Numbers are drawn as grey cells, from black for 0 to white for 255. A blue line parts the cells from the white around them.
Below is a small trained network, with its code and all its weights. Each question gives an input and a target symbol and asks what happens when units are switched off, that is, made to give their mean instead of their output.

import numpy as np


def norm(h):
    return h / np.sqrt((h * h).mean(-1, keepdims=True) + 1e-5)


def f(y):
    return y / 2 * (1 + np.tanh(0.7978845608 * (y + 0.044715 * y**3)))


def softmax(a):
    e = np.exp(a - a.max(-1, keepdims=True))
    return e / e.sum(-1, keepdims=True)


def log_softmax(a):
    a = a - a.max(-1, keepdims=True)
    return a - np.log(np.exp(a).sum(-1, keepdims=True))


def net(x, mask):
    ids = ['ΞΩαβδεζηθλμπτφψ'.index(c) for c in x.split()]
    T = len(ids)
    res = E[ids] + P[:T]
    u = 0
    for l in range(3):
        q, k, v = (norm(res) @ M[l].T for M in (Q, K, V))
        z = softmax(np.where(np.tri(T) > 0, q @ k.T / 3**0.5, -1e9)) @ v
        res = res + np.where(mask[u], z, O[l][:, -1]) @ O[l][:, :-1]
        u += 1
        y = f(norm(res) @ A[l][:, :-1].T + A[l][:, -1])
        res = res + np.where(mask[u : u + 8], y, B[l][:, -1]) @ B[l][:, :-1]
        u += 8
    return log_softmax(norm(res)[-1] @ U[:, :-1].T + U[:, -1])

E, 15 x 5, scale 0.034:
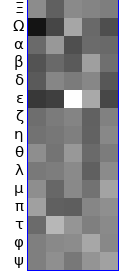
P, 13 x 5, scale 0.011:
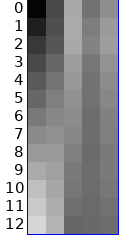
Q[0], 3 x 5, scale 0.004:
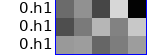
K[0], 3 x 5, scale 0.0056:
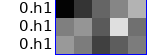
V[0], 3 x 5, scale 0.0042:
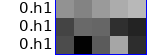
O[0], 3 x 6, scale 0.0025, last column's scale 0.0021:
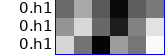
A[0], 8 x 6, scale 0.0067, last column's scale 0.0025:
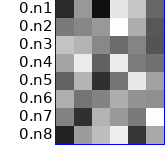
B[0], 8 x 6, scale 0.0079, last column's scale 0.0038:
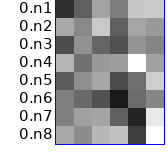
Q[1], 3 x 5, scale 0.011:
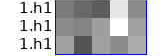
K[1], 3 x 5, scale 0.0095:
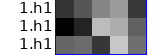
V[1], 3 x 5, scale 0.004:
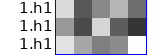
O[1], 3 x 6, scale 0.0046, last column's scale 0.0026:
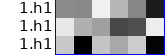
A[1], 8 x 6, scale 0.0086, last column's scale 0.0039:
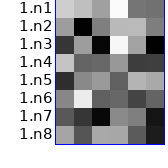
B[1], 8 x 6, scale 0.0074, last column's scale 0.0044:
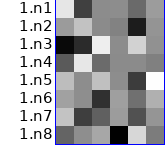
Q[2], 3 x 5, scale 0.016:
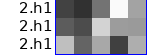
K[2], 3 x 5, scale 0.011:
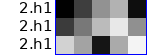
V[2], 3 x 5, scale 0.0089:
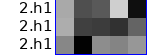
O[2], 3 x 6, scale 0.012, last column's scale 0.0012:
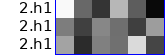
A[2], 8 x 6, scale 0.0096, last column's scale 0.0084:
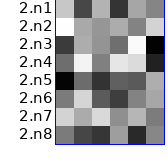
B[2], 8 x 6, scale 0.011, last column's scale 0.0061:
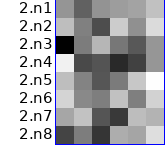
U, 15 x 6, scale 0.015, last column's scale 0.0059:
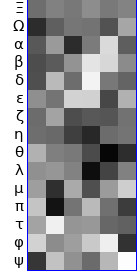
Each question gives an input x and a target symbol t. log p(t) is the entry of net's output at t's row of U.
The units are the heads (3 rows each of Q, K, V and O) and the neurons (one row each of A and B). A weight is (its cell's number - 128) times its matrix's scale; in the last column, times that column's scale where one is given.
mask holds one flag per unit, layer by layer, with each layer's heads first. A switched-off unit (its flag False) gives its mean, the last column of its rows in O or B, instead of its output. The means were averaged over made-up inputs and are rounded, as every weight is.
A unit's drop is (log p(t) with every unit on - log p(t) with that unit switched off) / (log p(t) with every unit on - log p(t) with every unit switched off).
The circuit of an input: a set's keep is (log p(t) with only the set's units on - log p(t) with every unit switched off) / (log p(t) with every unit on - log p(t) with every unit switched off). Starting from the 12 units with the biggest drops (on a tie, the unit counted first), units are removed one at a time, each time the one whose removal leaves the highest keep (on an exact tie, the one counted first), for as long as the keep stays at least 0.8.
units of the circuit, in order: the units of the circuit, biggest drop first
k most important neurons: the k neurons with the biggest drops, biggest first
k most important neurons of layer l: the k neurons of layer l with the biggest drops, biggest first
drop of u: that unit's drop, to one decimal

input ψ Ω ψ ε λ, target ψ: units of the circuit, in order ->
2.h1
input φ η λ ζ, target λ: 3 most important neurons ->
0.n1, 0.n8, 2.n2
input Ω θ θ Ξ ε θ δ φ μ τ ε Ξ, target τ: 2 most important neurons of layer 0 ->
0.n4, 0.n7
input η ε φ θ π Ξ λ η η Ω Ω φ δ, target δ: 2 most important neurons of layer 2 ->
2.n8, 2.n4
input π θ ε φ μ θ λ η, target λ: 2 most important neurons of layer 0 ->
0.n1, 0.n8
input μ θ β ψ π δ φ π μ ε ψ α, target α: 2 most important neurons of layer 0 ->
0.n1, 0.n8
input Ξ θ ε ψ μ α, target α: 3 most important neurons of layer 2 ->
2.n5, 2.n8, 2.n2
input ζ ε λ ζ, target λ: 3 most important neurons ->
0.n8, 2.n2, 1.n7
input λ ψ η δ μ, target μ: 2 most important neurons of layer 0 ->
0.n1, 0.n8
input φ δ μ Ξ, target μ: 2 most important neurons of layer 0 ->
0.n1, 0.n7
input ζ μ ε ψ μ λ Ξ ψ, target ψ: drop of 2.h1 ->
0.2
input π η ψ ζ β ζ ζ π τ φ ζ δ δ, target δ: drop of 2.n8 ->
0.3
